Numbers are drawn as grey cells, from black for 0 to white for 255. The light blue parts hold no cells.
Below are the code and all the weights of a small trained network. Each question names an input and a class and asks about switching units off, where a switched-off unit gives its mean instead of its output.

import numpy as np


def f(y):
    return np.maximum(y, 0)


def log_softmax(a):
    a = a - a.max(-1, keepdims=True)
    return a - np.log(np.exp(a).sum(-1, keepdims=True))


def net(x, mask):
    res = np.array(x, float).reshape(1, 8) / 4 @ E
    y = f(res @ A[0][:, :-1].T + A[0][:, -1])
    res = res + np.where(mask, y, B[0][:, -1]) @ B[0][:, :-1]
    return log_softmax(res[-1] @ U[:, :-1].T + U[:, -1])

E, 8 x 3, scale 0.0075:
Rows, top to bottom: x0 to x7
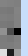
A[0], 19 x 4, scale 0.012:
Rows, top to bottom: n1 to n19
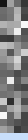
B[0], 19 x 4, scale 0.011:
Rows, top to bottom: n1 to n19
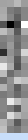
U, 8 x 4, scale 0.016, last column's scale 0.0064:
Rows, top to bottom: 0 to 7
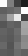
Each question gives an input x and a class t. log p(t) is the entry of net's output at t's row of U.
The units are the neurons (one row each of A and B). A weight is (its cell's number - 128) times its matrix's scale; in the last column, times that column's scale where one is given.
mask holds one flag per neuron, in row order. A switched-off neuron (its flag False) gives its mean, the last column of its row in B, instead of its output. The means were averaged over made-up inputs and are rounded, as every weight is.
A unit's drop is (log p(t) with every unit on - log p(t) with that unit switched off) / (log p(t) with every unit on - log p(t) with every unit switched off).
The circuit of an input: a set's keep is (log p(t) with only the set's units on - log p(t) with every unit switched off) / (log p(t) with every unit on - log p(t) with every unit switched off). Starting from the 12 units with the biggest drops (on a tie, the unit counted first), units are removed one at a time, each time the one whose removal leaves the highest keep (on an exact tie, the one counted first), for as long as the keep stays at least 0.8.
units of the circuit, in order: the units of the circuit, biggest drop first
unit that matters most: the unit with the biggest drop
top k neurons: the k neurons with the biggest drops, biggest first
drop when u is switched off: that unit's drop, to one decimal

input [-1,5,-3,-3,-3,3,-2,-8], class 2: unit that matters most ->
n12
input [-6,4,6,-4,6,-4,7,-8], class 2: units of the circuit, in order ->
n4, n12
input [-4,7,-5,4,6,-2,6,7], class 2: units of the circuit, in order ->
n15, n17
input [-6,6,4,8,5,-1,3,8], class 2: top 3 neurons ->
n15, n17, n4
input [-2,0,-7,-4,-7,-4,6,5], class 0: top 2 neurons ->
n5, n9
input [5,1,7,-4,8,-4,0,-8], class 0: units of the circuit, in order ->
n8, n4
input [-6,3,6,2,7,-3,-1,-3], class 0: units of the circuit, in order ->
n4, n8
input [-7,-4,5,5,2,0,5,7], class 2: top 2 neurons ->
n15, n17
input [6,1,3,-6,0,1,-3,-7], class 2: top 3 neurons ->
n12, n1, n4
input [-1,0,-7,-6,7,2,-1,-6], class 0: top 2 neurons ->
n8, n4
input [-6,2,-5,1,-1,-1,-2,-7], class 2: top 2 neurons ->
n12, n1
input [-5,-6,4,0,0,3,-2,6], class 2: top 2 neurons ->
n15, n17
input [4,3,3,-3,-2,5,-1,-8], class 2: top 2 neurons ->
n12, n1
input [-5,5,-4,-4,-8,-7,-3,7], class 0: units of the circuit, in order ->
n5
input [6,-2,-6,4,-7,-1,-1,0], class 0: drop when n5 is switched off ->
0.5
